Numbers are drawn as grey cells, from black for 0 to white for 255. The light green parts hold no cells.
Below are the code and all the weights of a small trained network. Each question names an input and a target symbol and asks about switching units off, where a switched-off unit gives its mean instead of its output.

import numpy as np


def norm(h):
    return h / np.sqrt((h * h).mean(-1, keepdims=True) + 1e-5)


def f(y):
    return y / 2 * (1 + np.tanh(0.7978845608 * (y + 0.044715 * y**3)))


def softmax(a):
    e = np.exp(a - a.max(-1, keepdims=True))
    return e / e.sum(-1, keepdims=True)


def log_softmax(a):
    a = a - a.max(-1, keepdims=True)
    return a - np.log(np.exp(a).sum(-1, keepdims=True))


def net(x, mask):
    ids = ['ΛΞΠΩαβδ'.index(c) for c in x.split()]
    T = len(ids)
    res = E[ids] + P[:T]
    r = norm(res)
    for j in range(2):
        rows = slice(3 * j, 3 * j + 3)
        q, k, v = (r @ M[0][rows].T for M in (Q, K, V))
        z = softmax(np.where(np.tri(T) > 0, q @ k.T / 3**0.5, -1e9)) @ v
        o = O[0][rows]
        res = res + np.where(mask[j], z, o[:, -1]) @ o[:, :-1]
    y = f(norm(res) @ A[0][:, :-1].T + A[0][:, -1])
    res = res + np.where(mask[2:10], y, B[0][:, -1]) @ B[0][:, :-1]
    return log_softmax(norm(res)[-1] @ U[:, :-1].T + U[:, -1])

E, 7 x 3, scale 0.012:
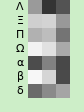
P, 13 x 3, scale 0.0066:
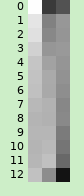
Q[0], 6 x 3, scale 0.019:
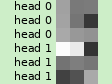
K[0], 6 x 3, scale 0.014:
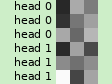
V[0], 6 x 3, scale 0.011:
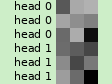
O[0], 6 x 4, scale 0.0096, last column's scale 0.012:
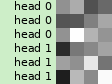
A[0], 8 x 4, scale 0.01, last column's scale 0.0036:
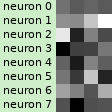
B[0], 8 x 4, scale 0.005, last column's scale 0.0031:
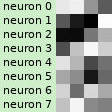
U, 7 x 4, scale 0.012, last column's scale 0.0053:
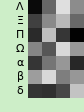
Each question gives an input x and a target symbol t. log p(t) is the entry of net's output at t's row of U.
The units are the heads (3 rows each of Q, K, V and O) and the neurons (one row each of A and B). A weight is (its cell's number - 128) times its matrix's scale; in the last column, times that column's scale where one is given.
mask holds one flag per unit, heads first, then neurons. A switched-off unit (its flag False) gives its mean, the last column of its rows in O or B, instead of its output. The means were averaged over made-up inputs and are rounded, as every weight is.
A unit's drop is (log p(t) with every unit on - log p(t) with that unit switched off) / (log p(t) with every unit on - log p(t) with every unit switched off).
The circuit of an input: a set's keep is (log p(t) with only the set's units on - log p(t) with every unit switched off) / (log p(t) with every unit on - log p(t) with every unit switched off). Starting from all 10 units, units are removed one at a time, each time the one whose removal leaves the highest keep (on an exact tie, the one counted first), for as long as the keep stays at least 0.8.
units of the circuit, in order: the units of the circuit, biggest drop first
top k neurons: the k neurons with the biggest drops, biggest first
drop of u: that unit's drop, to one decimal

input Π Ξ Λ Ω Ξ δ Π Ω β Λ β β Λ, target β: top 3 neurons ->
(neuron 7; neuron 0; neuron 1)
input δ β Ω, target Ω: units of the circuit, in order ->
(head 1; head 0)
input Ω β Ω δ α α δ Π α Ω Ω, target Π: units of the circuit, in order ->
(head 0; head 1)
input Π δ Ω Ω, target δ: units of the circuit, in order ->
(head 0; neuron 2; head 1)
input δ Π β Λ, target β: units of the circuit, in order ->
(neuron 7; head 1)
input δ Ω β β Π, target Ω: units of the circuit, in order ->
(head 1; head 0; neuron 6)
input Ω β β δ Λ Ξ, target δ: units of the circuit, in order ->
(head 0; head 1; neuron 2)
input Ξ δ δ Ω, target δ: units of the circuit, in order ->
(head 0)
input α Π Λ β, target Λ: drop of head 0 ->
0.1
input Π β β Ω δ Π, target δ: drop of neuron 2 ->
0.4
